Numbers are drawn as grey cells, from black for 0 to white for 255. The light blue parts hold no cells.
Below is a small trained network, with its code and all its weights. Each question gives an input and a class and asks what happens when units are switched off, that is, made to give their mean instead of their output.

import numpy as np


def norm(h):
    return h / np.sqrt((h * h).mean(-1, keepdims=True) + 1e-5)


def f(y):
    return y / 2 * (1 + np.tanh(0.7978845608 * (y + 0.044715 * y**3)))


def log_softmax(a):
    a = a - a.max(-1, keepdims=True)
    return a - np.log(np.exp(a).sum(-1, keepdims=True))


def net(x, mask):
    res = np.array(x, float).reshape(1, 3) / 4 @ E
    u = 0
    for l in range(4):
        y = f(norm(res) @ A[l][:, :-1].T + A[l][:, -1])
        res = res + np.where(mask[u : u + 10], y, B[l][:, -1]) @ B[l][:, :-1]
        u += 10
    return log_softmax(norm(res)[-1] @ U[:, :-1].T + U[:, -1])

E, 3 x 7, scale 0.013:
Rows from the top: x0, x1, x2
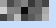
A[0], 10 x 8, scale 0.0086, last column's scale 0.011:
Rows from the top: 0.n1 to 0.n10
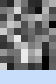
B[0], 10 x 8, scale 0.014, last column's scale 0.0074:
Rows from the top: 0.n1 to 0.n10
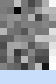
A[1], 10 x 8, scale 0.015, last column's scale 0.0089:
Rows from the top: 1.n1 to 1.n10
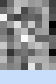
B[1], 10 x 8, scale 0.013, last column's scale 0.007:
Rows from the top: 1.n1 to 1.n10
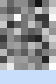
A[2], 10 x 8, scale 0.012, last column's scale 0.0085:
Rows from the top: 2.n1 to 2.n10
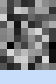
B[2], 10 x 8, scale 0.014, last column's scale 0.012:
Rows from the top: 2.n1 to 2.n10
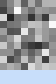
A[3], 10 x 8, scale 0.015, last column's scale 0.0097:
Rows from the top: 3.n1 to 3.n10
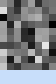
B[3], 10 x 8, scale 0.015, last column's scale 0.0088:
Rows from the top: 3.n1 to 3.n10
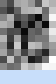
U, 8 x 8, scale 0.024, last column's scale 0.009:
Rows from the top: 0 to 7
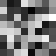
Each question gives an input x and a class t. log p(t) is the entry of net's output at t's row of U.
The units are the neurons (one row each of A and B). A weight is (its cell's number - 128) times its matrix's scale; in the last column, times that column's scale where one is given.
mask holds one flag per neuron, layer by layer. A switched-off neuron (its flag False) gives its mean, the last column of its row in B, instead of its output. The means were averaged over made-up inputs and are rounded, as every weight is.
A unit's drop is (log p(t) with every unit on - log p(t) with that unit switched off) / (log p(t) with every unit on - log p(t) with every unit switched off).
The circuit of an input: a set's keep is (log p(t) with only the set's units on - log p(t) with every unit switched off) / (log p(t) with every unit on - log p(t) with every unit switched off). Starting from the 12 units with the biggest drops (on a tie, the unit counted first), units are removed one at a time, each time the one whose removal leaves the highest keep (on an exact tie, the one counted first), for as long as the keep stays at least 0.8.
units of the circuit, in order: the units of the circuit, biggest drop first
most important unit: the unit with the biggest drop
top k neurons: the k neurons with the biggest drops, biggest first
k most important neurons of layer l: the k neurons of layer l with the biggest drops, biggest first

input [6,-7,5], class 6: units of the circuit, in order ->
(2.n3)
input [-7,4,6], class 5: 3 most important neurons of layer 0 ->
(0.n7; 0.n9; 0.n1)
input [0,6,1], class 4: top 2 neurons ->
(1.n3; 0.n9)
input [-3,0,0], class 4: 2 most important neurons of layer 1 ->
(1.n10; 1.n6)
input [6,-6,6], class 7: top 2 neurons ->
(0.n1; 2.n9)
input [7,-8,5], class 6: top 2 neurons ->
(0.n9; 3.n3)
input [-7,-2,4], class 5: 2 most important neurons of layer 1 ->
(1.n2; 1.n3)
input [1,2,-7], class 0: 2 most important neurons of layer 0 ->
(0.n1; 0.n8)
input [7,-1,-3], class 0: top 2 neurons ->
(0.n9; 3.n10)
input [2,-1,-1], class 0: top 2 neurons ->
(0.n10; 1.n6)
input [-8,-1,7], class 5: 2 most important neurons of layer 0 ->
(0.n9; 0.n7)
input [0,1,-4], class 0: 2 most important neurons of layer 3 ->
(3.n10; 3.n2)
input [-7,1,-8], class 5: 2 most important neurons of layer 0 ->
(0.n5; 0.n1)
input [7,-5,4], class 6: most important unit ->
3.n3
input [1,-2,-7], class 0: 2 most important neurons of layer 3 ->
(3.n9; 3.n2)
